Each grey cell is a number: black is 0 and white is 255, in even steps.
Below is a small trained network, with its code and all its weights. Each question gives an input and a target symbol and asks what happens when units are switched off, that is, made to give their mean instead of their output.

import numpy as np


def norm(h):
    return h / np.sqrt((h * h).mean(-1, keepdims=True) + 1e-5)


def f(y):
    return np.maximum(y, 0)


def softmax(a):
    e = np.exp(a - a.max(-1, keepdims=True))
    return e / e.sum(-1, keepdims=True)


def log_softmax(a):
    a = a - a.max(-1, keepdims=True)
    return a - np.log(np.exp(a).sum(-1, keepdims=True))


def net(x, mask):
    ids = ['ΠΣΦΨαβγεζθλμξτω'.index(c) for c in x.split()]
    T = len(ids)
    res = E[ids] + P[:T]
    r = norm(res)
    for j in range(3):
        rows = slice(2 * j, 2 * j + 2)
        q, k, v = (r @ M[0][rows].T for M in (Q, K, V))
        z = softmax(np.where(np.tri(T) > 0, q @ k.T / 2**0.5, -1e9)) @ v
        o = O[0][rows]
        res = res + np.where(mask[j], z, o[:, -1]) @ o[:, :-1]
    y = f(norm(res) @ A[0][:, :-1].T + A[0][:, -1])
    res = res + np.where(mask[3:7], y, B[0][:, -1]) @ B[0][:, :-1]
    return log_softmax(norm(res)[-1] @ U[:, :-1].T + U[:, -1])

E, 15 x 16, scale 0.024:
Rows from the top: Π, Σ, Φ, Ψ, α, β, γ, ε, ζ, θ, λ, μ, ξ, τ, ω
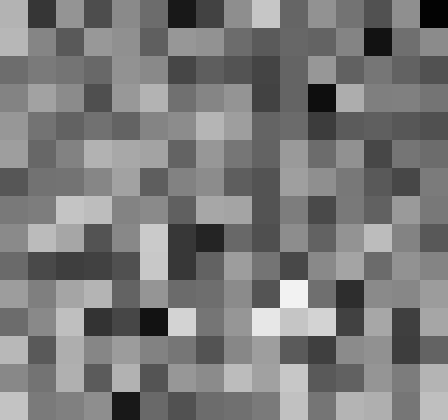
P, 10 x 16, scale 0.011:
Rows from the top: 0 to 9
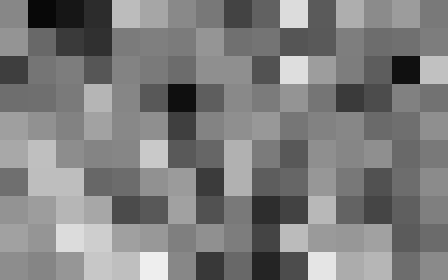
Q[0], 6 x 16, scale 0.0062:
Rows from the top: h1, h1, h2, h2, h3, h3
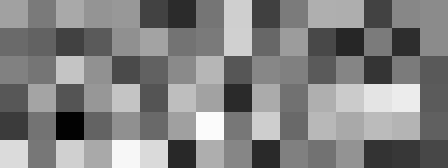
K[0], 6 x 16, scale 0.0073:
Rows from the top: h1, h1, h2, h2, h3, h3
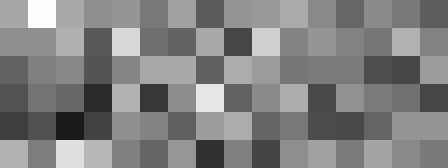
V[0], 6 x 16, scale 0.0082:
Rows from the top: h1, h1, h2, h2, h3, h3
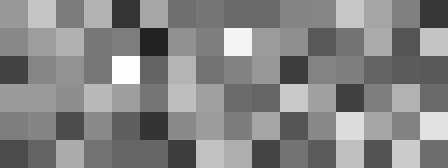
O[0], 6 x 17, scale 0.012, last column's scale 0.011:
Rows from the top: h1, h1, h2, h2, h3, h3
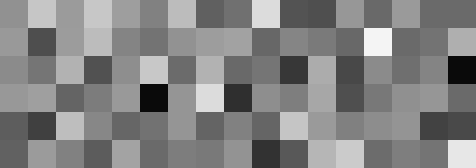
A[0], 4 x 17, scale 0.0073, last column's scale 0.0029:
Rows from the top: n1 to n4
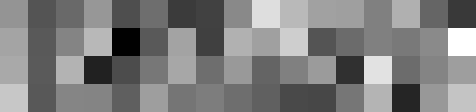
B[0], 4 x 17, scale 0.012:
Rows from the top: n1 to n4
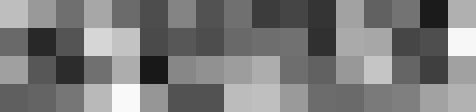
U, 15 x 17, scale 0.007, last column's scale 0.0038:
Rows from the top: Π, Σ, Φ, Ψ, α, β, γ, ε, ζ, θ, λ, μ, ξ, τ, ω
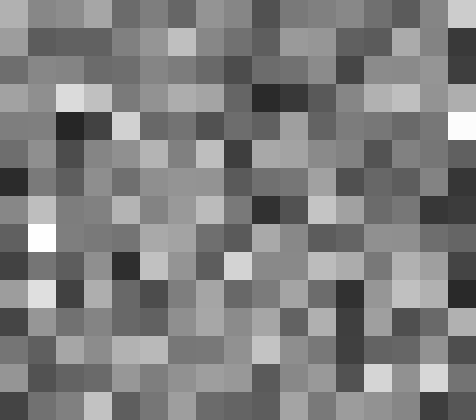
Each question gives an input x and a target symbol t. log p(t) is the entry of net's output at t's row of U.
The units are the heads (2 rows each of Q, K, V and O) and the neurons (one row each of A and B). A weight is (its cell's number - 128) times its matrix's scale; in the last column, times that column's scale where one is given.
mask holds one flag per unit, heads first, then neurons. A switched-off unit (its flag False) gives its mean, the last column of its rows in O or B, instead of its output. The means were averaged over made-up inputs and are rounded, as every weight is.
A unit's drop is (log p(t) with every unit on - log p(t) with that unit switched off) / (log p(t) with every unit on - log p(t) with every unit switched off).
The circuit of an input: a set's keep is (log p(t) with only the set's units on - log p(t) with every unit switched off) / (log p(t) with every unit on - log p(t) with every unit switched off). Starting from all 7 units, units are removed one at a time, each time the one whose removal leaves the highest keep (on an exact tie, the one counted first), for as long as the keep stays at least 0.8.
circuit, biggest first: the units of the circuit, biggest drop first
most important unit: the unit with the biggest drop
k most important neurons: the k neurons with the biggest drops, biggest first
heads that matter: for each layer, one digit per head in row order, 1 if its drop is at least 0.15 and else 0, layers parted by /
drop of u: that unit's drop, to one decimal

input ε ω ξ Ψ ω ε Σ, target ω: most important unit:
h3
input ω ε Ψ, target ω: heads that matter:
001
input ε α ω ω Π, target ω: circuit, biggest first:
h3, h2
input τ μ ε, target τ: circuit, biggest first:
h1, h2
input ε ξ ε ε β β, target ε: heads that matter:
010
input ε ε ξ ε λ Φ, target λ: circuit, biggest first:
h2, h3, n2
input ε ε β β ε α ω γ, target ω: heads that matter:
001
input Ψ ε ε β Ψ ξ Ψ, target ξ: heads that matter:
011
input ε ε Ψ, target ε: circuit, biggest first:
h3, n2
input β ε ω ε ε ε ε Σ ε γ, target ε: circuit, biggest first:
n2, h2, h3
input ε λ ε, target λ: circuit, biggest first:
h2, h3
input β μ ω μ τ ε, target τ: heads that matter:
100
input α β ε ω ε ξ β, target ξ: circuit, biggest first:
h2, h3, n4
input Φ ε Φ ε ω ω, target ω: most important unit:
h3
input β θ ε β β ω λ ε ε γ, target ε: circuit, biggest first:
n2, h2
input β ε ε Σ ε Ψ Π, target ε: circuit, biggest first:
n2, h3, h2
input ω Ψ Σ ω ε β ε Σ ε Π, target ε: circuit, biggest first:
n2, h3, n4
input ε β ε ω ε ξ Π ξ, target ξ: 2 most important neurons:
n4, n1
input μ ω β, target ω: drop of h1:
-0.1
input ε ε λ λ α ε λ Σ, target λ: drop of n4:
0.0
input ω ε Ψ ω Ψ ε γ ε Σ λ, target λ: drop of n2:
-0.1
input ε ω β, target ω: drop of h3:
0.5
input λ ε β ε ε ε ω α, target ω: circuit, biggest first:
h3
